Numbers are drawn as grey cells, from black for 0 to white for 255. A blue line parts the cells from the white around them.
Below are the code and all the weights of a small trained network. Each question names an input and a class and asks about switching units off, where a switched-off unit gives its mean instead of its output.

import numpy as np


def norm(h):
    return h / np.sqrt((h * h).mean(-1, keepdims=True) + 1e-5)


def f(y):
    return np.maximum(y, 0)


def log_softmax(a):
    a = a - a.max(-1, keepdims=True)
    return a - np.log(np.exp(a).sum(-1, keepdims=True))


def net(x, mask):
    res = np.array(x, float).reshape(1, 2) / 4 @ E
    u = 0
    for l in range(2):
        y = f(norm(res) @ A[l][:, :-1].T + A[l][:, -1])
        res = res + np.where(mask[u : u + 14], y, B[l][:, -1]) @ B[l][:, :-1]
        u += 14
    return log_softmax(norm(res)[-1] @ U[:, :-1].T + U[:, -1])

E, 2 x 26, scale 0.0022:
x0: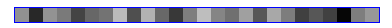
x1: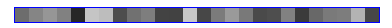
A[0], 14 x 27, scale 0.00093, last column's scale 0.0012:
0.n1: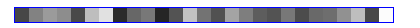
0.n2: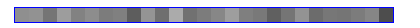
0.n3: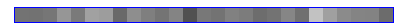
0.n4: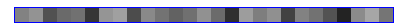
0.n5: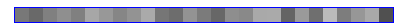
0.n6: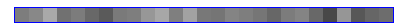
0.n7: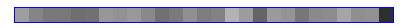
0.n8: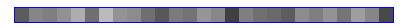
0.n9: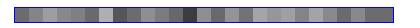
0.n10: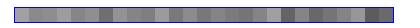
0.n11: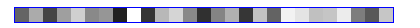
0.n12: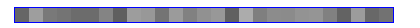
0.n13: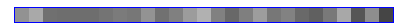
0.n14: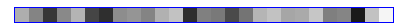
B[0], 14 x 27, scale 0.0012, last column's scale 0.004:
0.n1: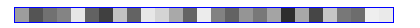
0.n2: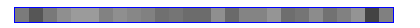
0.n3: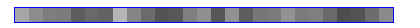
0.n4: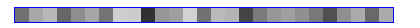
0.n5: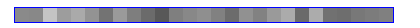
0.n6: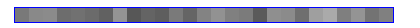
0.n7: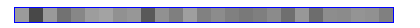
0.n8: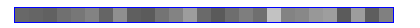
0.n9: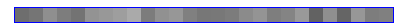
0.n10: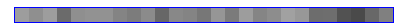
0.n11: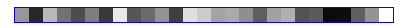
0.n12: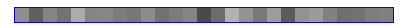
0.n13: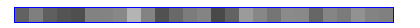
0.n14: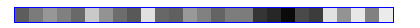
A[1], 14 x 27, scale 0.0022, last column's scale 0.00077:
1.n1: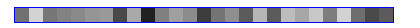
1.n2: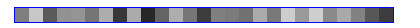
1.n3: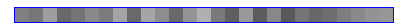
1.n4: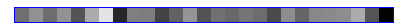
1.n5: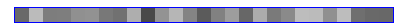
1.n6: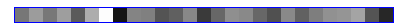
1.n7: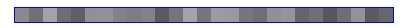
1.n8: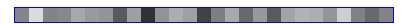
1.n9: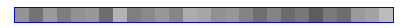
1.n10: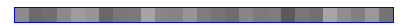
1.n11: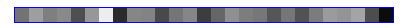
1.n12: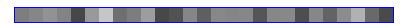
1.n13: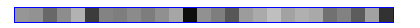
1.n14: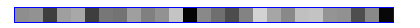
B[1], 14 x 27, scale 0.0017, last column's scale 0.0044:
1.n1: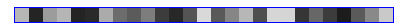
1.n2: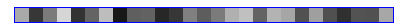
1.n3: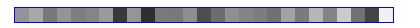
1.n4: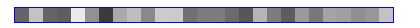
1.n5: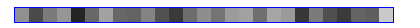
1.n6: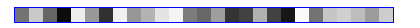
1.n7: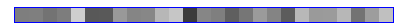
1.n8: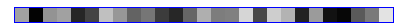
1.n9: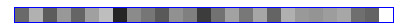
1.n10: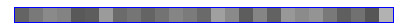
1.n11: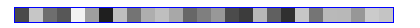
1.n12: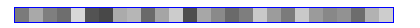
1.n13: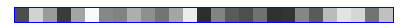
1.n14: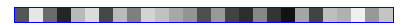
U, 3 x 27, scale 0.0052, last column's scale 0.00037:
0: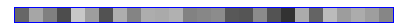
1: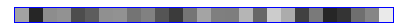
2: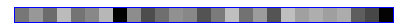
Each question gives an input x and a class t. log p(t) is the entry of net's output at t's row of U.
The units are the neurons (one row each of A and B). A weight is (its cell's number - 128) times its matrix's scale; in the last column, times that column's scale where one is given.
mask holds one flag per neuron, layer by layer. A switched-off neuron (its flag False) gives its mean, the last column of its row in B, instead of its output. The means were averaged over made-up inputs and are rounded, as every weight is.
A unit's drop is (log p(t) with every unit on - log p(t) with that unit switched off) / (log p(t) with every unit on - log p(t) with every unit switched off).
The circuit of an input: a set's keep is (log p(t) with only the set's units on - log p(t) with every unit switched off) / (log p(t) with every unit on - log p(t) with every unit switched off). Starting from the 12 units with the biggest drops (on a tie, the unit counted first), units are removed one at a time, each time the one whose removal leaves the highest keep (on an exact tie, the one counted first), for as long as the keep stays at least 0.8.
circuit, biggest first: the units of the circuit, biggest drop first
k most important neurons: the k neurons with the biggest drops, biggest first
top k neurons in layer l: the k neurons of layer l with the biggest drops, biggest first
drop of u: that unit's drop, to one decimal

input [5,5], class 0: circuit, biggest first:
1.n8, 1.n1
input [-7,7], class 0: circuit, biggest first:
1.n6
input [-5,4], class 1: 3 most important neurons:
0.n14, 1.n8, 1.n1
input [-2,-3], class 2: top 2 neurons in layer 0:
0.n14, 0.n11
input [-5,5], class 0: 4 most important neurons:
1.n6, 1.n11, 1.n4, 0.n11
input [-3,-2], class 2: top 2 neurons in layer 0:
0.n11, 0.n14
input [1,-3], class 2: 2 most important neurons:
0.n14, 0.n1
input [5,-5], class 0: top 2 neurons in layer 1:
1.n8, 1.n1
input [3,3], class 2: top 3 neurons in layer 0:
0.n1, 0.n11, 0.n14
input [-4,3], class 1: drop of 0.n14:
1.2
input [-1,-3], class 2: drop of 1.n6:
0.1
